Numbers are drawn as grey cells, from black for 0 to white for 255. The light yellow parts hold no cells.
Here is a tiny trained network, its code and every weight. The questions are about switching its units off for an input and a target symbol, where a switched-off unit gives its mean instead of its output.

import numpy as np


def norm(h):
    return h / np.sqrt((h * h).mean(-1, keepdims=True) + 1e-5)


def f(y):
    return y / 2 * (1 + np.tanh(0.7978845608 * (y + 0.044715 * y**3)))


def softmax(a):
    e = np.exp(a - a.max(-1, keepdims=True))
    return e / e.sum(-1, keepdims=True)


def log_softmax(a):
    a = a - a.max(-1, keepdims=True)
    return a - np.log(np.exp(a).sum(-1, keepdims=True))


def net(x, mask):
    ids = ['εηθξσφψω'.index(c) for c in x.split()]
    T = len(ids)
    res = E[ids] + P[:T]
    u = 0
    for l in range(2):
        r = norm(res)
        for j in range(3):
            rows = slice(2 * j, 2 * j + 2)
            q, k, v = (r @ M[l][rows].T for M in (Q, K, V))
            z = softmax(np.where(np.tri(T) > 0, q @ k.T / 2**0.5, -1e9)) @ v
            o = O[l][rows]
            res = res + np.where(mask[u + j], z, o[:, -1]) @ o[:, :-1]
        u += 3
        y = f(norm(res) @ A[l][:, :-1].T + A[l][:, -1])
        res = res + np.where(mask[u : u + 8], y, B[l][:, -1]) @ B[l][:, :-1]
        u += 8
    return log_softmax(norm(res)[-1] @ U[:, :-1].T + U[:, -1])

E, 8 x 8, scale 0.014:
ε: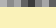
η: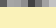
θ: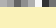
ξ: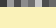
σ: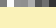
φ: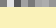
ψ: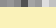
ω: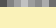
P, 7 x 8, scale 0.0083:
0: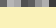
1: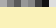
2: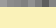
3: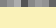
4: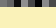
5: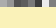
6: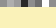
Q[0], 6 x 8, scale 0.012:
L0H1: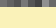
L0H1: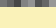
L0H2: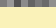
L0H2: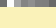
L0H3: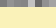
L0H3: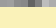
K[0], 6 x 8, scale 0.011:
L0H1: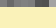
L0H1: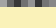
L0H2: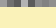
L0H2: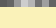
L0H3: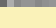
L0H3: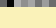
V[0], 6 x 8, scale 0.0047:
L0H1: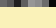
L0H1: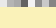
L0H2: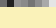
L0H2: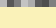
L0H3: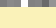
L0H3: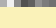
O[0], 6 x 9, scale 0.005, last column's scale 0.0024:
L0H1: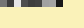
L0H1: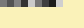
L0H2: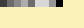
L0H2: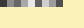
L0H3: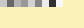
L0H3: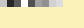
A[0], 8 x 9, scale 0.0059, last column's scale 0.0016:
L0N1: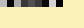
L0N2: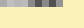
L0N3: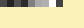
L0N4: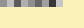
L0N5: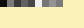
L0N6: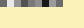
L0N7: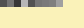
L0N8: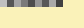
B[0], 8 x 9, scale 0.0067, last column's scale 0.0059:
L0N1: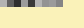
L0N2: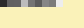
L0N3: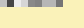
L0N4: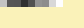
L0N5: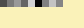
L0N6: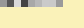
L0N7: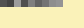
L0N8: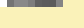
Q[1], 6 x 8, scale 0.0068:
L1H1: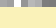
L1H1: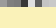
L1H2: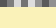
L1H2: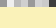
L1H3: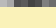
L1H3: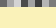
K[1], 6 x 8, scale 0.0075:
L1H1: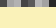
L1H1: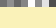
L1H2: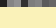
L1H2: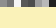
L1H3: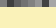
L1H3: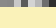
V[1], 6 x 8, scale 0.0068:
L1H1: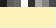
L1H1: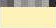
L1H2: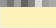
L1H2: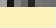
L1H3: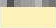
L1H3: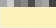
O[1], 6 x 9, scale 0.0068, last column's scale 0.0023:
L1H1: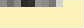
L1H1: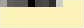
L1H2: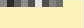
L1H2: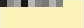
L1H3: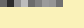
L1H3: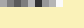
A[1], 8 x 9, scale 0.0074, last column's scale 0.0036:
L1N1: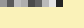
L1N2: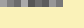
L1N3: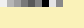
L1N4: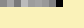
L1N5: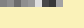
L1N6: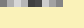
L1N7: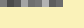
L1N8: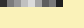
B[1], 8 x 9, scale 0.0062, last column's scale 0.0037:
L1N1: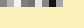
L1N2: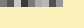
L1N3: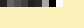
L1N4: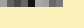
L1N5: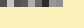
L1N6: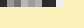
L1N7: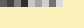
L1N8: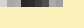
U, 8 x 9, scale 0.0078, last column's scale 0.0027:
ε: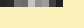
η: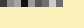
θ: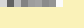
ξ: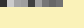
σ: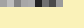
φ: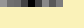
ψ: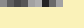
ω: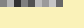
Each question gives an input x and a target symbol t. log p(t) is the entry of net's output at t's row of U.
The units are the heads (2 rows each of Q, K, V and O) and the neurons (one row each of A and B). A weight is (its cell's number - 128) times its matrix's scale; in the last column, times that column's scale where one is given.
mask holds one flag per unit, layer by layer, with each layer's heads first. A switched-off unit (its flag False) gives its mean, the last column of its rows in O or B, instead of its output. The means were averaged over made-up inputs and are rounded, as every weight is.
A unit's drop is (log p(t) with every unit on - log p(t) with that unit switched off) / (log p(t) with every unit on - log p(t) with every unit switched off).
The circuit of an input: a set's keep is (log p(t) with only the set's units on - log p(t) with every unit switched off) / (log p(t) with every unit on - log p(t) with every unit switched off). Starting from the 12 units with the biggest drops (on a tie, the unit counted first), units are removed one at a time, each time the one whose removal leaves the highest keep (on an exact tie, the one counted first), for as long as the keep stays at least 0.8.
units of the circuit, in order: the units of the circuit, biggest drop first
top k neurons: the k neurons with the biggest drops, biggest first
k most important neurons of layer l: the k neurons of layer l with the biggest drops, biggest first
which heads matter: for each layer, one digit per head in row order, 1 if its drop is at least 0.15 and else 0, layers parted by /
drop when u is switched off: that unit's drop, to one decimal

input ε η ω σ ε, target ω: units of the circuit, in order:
L1H1, L0H1
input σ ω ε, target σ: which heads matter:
011 / 110
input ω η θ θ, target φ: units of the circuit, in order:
L1H1, L1N3
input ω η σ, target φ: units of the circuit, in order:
L0N6, L1H1
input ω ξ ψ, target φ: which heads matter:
000 / 100
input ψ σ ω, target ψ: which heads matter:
100 / 010
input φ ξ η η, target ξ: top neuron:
L0N4
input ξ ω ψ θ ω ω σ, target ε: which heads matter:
110 / 011
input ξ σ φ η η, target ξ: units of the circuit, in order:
L1H1, L1N1
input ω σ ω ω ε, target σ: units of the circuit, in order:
L1H1, L1H2, L0H3
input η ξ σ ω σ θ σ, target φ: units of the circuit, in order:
L1H1, L0N4
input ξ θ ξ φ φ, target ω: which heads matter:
000 / 100
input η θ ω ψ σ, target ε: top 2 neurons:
L0N4, L1N7
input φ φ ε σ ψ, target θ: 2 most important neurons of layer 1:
L1N1, L1N3
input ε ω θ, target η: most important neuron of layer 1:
L1N8
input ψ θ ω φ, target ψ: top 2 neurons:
L1N5, L0N3
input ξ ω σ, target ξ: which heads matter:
100 / 000
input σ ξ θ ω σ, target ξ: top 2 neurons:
L0N4, L1N6
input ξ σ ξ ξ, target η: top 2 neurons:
L0N5, L1N8
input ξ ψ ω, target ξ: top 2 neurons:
L0N5, L1N8
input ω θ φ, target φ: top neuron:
L0N6
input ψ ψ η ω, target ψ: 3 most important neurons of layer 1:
L1N5, L1N8, L1N3
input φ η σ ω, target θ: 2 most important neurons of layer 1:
L1N3, L1N8
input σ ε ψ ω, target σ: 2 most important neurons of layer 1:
L1N8, L1N3
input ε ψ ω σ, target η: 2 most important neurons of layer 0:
L0N4, L0N7
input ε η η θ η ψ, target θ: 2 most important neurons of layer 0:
L0N3, L0N2
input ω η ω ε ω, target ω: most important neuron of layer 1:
L1N3
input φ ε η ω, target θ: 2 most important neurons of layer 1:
L1N8, L1N3
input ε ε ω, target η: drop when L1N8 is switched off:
0.2
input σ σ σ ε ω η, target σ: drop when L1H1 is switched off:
0.2
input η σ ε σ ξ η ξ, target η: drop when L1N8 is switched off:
0.1
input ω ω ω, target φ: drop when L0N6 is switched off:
0.1
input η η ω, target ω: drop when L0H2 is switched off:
0.0
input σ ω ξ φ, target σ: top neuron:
L0N2
